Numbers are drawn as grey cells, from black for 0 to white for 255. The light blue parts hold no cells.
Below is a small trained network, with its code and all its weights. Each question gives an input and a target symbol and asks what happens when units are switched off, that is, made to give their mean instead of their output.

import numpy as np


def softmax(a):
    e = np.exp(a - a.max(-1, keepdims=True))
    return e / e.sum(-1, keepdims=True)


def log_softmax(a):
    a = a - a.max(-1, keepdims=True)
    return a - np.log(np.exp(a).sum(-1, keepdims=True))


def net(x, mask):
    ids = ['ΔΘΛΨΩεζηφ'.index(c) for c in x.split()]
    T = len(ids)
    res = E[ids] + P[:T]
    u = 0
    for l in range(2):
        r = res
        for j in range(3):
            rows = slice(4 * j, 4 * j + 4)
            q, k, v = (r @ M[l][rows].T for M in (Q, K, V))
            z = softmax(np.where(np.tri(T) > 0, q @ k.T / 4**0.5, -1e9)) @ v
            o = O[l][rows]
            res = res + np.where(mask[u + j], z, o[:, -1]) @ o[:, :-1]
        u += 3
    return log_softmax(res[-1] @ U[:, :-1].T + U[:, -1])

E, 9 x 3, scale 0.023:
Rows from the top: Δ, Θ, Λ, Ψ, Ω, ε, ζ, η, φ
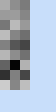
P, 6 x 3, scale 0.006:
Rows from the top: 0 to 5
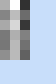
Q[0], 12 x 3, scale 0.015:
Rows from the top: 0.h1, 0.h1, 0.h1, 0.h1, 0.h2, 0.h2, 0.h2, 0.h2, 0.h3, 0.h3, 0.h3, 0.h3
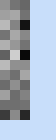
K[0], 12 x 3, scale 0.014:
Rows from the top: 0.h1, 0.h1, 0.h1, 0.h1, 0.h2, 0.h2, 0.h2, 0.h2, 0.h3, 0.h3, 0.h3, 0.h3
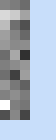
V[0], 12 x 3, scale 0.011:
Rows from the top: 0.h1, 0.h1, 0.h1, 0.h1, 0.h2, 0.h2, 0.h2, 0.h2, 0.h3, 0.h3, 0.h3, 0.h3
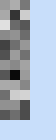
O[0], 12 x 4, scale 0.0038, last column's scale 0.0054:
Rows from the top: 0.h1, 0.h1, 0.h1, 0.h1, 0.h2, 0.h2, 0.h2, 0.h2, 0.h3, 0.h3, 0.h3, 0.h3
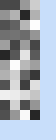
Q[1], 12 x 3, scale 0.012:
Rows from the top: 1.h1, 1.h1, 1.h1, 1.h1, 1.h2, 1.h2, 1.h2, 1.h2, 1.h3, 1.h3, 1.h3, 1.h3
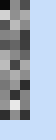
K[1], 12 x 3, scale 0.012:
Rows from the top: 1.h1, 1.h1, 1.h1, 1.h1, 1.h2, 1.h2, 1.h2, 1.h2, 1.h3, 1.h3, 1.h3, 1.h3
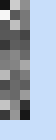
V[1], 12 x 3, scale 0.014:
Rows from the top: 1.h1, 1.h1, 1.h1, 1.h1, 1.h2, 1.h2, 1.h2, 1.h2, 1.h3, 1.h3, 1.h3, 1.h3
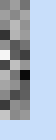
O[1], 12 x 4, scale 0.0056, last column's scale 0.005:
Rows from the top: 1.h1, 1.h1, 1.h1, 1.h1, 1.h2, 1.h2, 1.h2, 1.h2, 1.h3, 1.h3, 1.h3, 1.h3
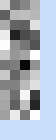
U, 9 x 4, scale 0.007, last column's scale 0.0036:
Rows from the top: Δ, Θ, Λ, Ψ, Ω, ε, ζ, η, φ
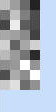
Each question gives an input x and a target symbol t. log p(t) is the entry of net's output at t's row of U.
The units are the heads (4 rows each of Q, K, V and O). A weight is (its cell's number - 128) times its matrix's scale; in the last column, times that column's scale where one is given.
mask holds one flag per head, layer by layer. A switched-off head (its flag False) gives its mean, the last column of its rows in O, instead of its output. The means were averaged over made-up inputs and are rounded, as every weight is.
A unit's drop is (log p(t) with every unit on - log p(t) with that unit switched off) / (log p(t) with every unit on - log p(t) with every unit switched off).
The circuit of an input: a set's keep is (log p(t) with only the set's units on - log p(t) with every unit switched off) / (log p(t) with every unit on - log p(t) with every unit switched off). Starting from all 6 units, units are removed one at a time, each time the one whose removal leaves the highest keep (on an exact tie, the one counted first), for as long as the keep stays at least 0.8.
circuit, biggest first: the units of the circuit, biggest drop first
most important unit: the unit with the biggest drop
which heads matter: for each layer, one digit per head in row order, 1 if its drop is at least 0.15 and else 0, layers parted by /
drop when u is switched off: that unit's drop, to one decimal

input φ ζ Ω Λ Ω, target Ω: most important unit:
1.h3
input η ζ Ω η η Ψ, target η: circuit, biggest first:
[0.h3; 1.h2; 1.h1; 0.h2]
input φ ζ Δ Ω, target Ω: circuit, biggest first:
[1.h3; 1.h2; 0.h3]
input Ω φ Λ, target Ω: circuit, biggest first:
[1.h1; 1.h3; 0.h3]
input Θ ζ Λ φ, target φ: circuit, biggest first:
[1.h3; 0.h2]
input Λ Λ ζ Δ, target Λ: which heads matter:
001 / 110
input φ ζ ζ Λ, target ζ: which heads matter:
111 / 010
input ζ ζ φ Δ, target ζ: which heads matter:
101 / 110
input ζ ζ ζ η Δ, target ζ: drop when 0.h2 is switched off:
0.1
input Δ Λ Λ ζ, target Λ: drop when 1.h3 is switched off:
0.0
